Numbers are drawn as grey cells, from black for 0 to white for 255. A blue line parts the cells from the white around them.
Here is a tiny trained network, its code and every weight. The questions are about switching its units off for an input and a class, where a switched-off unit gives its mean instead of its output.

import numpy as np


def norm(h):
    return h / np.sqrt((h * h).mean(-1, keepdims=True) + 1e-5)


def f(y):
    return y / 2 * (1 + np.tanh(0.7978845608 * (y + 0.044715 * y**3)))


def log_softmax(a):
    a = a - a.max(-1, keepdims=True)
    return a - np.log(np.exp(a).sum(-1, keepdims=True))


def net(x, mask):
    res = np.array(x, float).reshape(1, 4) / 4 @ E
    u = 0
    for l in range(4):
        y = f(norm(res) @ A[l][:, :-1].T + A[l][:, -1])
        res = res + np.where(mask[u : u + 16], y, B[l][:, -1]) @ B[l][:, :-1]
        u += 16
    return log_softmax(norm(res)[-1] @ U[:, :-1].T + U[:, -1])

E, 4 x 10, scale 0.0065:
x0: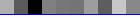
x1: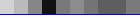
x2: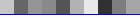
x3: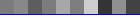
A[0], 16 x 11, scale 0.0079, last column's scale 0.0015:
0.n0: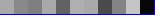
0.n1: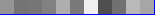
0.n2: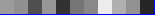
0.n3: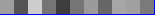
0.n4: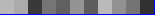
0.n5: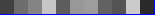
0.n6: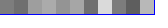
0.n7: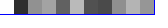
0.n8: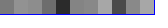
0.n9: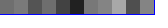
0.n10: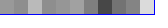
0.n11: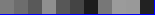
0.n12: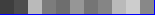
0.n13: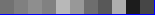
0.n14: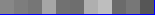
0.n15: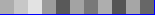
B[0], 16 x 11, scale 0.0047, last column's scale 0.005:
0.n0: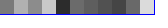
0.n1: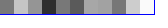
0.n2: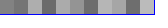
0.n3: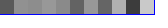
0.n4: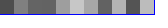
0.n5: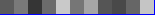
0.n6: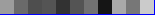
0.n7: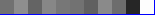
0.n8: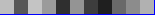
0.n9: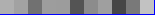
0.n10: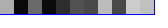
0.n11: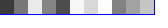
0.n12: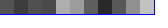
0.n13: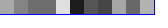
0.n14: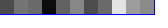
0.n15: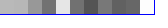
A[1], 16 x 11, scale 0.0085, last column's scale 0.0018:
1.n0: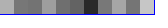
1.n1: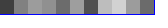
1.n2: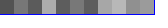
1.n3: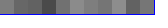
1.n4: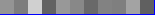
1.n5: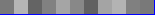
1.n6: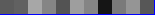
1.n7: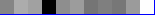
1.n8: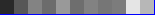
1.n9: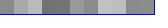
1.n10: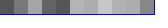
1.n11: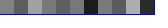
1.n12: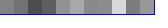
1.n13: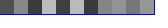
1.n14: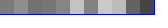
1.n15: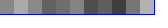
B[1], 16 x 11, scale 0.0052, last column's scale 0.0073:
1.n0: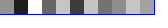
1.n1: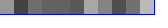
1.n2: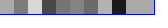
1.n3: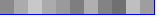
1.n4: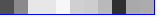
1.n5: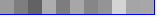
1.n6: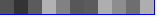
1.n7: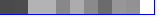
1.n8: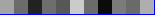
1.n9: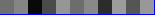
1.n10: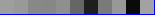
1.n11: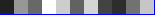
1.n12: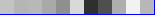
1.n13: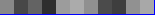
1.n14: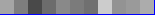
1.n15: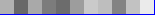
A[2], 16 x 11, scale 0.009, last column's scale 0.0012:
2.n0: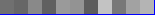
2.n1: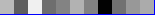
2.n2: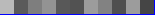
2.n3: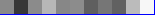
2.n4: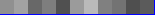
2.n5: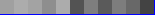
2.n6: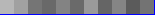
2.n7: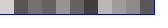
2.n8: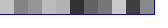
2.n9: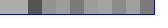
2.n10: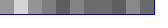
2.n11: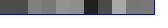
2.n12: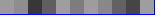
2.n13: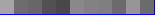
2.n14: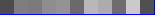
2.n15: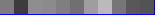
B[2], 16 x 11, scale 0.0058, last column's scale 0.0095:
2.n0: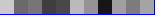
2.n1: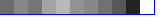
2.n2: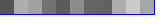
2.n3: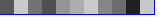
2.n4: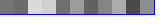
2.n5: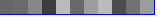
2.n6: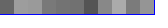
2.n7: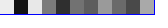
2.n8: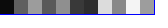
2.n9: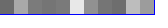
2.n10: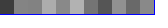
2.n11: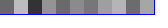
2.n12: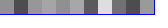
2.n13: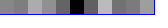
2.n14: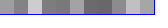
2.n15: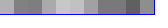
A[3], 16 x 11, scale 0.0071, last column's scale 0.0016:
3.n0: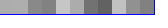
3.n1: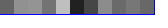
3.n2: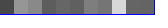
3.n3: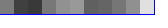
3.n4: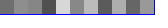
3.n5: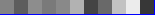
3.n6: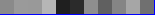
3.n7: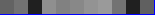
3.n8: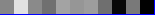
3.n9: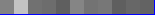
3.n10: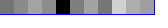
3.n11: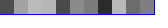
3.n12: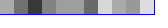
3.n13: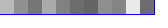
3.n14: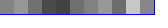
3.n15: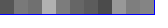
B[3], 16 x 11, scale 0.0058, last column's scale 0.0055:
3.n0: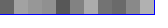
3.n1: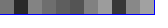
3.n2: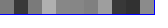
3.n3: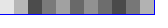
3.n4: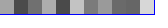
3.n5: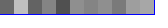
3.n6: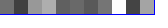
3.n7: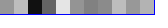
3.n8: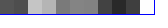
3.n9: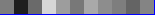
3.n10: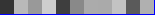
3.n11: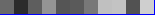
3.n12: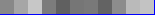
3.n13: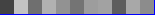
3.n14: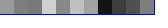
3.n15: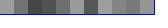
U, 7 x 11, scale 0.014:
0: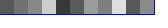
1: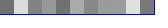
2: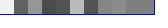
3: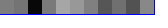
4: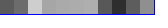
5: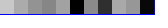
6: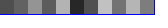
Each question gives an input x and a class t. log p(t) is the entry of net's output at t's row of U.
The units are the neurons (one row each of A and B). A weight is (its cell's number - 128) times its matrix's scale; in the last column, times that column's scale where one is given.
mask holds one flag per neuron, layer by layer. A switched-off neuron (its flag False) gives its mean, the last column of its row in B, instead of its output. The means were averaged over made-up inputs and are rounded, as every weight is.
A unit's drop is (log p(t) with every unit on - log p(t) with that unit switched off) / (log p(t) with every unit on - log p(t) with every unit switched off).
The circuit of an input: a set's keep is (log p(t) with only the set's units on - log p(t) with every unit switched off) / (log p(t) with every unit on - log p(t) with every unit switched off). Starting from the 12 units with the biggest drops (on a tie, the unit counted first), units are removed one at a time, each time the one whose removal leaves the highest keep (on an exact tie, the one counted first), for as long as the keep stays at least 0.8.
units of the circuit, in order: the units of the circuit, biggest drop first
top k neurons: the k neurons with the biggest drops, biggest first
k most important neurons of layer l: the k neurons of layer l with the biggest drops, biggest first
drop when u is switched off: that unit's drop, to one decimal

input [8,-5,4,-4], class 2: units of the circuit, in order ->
[1.n11]
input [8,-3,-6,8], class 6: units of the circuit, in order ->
[2.n8 0.n13]
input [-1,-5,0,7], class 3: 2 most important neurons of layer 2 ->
[2.n13 2.n7]
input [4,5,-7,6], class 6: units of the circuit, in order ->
[0.n13 2.n8]
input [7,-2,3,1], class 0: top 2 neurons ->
[0.n0 0.n15]
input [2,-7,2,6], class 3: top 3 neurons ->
[1.n15 1.n8 0.n5]
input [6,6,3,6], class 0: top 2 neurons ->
[0.n15 1.n4]
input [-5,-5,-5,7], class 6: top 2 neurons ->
[0.n13 2.n8]
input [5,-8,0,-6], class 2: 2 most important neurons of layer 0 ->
[0.n2 0.n11]
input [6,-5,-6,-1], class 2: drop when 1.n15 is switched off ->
0.0
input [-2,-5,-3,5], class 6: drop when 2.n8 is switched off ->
0.4
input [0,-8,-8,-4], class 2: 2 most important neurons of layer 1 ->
[1.n2 1.n7]
